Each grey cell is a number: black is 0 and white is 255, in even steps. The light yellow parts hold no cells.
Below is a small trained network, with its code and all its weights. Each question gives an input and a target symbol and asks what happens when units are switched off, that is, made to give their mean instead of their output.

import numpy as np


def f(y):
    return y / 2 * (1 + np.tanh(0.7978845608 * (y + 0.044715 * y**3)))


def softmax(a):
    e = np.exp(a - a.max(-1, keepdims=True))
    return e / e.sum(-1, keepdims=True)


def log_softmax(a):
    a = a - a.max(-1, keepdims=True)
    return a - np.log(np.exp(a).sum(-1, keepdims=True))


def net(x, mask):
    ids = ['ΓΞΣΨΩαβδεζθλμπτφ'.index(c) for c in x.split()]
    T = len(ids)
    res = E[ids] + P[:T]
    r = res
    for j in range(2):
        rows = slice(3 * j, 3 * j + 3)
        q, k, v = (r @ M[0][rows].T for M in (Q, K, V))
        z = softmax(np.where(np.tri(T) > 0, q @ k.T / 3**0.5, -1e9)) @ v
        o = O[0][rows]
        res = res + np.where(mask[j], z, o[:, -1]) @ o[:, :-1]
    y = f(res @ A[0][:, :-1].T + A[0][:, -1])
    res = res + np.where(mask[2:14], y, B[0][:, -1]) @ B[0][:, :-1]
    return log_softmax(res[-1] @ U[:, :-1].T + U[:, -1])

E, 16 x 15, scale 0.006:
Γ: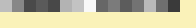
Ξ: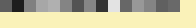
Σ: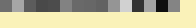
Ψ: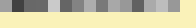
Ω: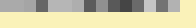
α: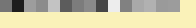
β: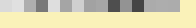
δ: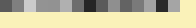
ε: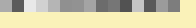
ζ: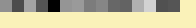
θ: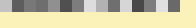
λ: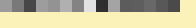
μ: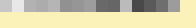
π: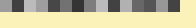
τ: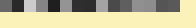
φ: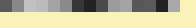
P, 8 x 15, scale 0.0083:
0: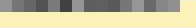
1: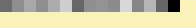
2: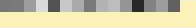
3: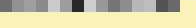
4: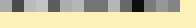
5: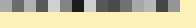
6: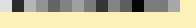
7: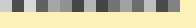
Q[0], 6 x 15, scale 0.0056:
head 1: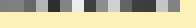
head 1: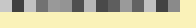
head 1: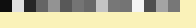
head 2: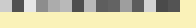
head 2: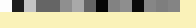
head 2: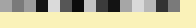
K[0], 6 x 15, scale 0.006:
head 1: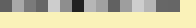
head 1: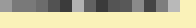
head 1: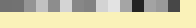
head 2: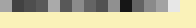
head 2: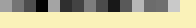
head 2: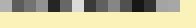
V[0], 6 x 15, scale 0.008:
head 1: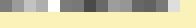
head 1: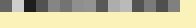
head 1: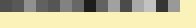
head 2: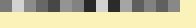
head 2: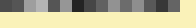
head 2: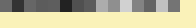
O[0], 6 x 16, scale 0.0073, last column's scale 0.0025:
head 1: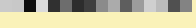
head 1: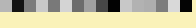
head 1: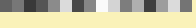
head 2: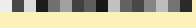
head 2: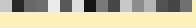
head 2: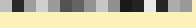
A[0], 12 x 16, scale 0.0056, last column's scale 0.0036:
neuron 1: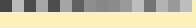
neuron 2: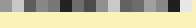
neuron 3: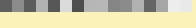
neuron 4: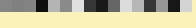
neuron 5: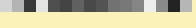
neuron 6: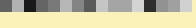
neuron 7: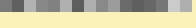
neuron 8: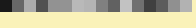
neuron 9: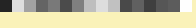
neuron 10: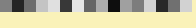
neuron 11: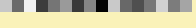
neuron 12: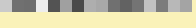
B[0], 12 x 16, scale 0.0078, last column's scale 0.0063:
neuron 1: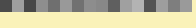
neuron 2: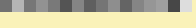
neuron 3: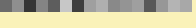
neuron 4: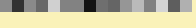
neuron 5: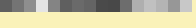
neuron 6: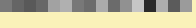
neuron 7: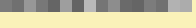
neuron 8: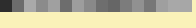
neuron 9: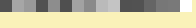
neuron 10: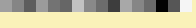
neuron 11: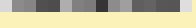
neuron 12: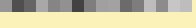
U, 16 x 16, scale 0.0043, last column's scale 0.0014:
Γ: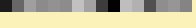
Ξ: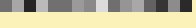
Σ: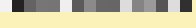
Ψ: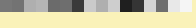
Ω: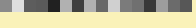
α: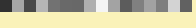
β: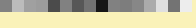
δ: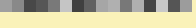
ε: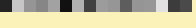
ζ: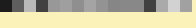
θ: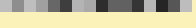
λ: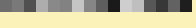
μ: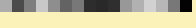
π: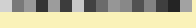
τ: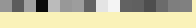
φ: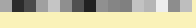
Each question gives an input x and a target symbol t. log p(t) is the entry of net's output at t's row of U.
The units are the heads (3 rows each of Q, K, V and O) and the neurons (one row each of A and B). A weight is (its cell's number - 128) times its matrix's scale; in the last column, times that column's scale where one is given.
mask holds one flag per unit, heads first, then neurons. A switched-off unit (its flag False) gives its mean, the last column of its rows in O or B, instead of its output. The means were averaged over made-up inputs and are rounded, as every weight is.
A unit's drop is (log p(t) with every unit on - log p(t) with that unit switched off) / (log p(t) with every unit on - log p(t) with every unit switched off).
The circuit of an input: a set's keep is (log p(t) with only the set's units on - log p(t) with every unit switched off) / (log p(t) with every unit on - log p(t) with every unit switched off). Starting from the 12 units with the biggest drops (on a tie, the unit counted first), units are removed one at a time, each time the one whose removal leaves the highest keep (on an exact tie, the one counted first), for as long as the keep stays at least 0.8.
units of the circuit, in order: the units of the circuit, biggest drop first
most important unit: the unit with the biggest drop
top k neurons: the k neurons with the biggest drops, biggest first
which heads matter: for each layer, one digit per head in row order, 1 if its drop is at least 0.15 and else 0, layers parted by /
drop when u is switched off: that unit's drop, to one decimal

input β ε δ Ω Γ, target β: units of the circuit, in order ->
head 1; head 2; neuron 5
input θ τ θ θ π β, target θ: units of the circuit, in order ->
head 1; head 2; neuron 10
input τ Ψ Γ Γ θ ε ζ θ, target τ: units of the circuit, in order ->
head 1; neuron 9
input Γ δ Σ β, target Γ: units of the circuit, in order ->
head 1; neuron 8
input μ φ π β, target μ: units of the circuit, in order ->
head 1; neuron 5
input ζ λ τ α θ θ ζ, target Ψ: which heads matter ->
01
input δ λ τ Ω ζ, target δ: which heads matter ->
11
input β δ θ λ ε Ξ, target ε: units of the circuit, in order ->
head 1; head 2; neuron 2; neuron 9
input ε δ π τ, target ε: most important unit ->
head 1
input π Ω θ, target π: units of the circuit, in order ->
head 2; head 1; neuron 11; neuron 3
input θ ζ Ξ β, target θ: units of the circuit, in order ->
head 1; neuron 10; neuron 6
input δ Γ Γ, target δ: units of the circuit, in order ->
head 2; head 1; neuron 6; neuron 3
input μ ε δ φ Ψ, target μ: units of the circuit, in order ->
head 1; neuron 5; neuron 9
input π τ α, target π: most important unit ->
head 2
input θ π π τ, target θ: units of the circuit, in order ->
head 1; head 2; neuron 10
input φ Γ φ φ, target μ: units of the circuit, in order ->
head 2; neuron 5; head 1
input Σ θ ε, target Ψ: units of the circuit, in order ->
head 2; neuron 12
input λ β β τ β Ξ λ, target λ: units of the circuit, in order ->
head 2; neuron 10
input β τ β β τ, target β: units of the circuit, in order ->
head 1; head 2
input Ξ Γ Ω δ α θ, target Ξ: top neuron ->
neuron 10
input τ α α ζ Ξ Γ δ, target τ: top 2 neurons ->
neuron 5; neuron 9
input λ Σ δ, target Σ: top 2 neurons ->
neuron 9; neuron 2
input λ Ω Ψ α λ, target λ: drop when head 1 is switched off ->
0.3
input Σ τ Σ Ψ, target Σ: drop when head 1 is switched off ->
0.6
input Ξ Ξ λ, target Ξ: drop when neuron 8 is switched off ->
0.0
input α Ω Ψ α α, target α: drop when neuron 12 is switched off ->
0.1
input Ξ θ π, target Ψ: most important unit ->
neuron 12
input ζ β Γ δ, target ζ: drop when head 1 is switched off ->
0.6
